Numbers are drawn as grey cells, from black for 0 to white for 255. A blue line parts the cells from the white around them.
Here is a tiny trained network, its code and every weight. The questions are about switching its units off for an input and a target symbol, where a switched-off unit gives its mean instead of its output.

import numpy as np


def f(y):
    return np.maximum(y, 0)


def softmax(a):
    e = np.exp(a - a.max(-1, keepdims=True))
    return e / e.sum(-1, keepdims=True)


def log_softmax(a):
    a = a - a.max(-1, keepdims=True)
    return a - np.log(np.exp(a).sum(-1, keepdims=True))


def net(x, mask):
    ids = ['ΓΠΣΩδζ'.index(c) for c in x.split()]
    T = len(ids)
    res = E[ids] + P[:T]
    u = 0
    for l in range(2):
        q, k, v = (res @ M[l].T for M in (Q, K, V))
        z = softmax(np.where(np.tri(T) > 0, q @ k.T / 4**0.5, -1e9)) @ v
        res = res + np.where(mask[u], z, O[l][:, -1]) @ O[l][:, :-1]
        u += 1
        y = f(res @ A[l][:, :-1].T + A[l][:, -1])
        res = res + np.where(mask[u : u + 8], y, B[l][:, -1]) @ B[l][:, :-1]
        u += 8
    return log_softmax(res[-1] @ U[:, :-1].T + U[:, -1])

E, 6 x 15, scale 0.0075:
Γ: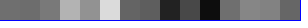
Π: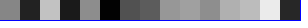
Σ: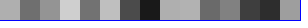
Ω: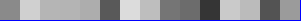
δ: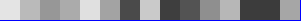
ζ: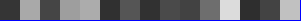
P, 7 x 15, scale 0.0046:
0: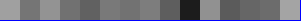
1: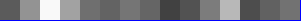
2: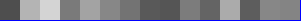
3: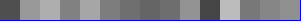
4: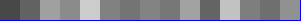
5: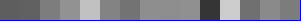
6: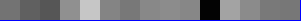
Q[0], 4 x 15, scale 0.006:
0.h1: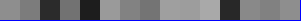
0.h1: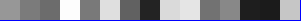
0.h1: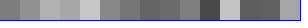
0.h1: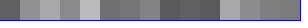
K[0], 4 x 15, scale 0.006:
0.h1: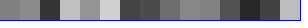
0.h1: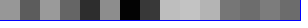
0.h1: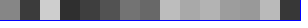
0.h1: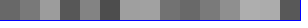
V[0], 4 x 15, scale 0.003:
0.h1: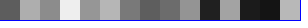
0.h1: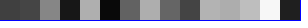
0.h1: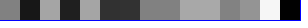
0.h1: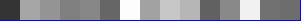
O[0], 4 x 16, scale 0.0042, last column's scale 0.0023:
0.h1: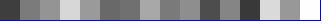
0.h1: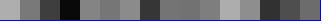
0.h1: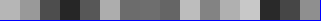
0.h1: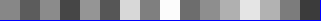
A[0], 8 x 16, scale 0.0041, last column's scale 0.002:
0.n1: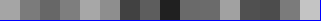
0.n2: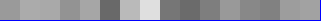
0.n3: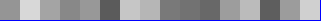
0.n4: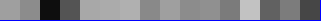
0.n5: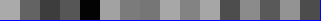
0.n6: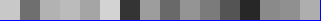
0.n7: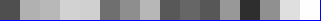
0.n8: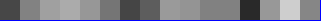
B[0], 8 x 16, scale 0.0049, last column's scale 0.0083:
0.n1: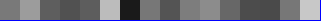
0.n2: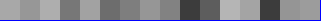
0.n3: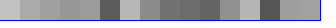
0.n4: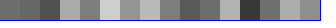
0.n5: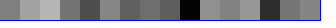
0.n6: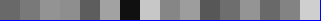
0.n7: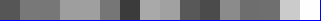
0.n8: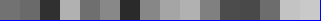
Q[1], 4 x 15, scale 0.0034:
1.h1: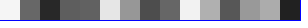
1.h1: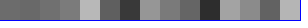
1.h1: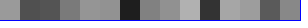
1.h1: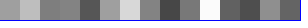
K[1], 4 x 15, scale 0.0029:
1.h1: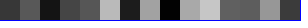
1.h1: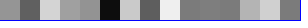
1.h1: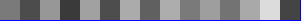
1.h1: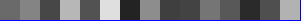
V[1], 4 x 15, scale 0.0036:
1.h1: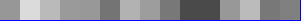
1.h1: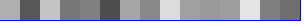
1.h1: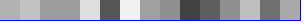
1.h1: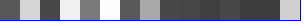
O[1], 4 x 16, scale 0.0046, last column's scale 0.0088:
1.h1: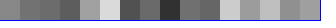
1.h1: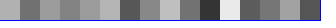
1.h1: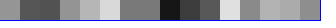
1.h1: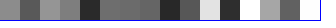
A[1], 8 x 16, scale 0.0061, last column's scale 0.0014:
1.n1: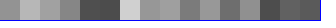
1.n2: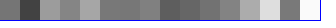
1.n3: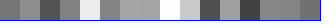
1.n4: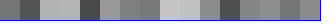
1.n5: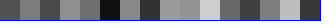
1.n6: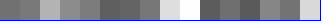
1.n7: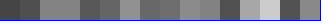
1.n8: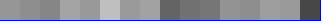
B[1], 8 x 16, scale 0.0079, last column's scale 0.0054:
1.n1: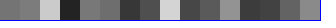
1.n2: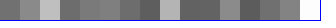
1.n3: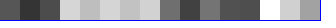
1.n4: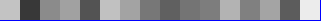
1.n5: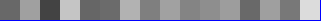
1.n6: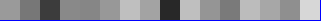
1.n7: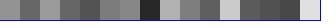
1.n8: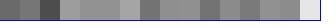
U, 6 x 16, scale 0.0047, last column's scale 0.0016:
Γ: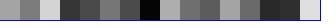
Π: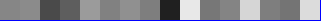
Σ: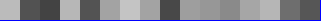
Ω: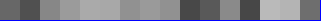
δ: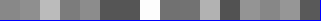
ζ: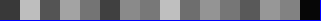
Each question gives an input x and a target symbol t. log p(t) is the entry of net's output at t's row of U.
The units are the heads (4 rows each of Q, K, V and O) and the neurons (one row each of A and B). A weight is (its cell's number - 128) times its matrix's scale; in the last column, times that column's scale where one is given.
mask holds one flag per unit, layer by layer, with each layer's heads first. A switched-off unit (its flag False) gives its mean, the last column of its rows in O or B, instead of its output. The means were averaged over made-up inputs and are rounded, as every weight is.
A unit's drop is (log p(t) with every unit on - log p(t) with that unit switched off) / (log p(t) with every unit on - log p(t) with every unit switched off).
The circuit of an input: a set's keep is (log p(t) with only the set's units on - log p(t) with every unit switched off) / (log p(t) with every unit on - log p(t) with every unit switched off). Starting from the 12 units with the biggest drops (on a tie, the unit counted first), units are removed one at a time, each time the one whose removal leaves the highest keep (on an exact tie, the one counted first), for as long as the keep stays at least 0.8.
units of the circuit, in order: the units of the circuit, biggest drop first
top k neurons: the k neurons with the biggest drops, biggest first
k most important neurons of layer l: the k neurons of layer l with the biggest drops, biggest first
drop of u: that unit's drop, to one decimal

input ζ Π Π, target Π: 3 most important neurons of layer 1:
[1.n6 1.n2 1.n7]
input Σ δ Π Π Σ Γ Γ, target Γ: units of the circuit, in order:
[0.h1]
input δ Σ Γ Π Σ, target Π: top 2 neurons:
[1.n6 0.n7]
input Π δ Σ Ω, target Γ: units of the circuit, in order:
[0.h1 1.n6]
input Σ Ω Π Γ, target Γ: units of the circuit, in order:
[0.h1 1.n6]
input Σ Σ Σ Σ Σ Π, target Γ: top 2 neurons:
[0.n7 0.n8]
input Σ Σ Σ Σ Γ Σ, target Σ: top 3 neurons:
[1.n4 1.n6 0.n8]
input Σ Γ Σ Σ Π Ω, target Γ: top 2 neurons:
[0.n7 1.n1]
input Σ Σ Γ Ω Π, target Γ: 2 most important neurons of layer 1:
[1.n2 1.n7]
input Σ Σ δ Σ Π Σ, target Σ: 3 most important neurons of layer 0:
[0.n7 0.n2 0.n3]
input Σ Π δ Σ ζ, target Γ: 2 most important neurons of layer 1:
[1.n6 1.n8]
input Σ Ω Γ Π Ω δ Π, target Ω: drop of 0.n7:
-0.2
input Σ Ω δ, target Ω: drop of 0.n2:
0.1
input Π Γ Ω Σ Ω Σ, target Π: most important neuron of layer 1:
[1.n2]
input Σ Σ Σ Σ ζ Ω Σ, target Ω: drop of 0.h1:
1.5
